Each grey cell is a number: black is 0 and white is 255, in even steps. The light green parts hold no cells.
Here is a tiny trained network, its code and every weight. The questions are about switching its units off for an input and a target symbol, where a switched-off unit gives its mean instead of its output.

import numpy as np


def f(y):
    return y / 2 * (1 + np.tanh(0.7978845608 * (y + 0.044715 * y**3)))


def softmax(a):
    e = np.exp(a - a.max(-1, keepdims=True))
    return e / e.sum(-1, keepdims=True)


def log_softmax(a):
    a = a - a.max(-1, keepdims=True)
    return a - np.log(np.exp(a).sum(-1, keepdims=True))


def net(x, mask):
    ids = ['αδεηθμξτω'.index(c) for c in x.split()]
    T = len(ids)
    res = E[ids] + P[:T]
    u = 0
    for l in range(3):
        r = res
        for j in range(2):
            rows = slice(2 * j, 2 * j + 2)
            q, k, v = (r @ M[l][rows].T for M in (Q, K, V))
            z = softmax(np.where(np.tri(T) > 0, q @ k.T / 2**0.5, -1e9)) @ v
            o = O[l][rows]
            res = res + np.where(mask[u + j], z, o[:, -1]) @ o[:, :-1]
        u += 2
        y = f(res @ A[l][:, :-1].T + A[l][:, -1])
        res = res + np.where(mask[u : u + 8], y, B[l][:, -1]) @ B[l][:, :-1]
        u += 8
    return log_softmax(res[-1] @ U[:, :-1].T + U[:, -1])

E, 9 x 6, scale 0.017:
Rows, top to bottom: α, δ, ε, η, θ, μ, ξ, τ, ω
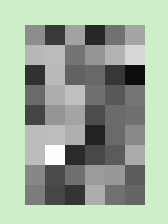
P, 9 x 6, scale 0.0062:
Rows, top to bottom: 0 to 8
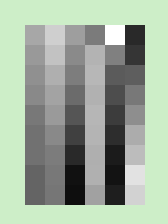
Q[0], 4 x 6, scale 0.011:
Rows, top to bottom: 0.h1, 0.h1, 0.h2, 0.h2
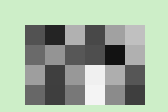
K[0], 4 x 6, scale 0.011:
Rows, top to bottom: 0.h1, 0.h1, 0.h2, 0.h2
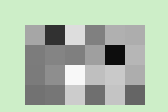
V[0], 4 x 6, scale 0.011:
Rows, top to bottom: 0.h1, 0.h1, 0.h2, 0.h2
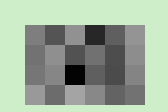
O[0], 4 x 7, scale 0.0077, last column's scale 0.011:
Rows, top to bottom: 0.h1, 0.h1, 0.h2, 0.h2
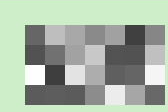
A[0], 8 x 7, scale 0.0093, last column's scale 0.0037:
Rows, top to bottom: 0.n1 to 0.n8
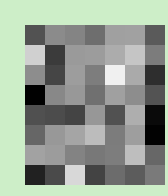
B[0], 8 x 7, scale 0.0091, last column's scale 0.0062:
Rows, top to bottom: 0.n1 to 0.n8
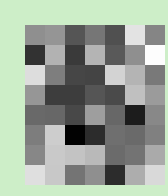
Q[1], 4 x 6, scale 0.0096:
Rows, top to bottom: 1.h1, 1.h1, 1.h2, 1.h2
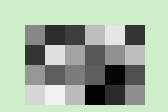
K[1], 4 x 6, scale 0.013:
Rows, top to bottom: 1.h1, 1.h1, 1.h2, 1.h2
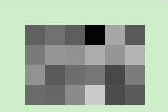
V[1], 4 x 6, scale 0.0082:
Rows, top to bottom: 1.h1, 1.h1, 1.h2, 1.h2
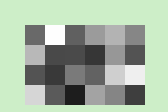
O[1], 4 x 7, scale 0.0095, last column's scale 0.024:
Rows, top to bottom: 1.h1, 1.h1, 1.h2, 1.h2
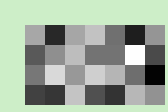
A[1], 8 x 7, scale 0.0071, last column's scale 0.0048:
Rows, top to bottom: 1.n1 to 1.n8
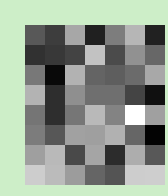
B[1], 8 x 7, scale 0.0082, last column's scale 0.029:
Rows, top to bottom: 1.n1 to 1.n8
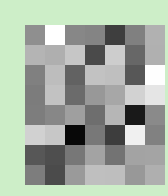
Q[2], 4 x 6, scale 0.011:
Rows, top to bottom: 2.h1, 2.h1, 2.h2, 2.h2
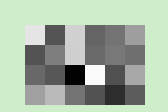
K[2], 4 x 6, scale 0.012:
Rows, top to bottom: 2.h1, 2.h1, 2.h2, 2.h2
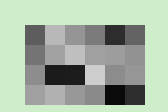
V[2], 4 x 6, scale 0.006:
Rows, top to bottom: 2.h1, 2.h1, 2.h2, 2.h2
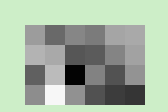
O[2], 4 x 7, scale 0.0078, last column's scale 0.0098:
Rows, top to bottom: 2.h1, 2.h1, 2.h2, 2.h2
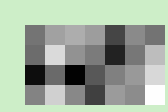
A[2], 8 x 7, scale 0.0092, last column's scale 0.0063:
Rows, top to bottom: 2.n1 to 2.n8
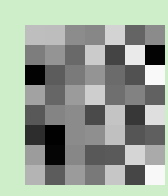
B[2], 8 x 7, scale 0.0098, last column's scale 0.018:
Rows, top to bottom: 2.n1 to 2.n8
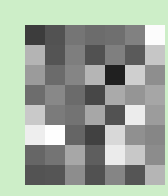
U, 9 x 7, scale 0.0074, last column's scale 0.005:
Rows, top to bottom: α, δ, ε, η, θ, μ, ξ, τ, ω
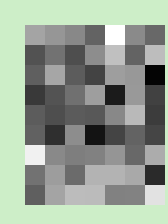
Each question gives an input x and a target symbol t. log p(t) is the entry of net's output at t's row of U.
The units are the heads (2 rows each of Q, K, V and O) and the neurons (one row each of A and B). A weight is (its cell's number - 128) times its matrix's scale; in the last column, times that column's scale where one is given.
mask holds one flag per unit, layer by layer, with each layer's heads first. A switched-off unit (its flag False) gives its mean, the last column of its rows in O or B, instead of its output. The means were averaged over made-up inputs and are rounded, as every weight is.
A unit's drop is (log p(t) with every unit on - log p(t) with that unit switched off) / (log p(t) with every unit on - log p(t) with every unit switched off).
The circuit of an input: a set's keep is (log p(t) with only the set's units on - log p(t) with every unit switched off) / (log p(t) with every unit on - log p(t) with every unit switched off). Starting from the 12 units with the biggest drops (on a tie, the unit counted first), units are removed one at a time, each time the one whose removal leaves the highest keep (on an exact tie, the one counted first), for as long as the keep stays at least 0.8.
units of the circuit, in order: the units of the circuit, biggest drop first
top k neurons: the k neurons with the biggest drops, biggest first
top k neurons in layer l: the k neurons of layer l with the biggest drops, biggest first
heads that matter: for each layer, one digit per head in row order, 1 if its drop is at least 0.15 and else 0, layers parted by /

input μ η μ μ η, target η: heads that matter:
01 / 01 / 01
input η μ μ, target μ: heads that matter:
00 / 01 / 01
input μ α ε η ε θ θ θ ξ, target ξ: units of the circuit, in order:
0.h2
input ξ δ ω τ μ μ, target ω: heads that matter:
11 / 01 / 00
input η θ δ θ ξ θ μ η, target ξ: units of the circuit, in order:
0.h2, 2.n1
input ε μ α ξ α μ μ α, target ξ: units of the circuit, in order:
0.h2, 2.n1
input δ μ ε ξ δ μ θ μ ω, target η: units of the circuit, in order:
2.n3, 0.n5, 0.h2
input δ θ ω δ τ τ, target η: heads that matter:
11 / 11 / 00
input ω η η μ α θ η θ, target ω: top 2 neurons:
0.n2, 0.n8
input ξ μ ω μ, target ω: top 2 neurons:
0.n5, 1.n1
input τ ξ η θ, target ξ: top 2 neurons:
0.n8, 2.n1
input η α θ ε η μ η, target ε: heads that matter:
00 / 01 / 01
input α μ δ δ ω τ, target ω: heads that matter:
01 / 11 / 11
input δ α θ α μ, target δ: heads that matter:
10 / 10 / 00
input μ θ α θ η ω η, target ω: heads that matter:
00 / 01 / 00
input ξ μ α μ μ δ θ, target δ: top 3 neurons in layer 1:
1.n4, 1.n3, 1.n1
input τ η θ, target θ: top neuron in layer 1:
1.n3
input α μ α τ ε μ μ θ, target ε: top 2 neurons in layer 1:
1.n1, 1.n3
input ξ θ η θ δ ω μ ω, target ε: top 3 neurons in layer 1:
1.n2, 1.n1, 1.n8
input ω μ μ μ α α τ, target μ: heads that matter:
00 / 11 / 01
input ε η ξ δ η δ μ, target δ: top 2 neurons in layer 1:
1.n4, 1.n3
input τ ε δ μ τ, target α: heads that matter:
11 / 11 / 11
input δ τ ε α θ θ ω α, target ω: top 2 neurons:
0.n5, 1.n1
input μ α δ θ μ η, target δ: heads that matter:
00 / 10 / 00
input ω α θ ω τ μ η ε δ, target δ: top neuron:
0.n2
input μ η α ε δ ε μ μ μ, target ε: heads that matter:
11 / 01 / 01
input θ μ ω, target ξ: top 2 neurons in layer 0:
0.n8, 0.n4
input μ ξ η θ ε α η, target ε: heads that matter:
10 / 01 / 01
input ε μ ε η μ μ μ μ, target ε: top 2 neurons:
0.n8, 1.n1
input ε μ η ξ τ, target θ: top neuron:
2.n5
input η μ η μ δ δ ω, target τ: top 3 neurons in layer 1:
1.n1, 1.n2, 1.n4
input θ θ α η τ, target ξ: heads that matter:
01 / 11 / 01
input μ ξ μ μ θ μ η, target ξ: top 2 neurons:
2.n1, 2.n2
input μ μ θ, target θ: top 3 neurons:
0.n8, 0.n4, 1.n3
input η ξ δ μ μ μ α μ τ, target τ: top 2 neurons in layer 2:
2.n6, 2.n1
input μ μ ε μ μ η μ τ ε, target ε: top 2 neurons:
1.n1, 1.n3
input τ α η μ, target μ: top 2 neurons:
1.n4, 1.n3
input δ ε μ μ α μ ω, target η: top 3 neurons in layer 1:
1.n8, 1.n4, 1.n6
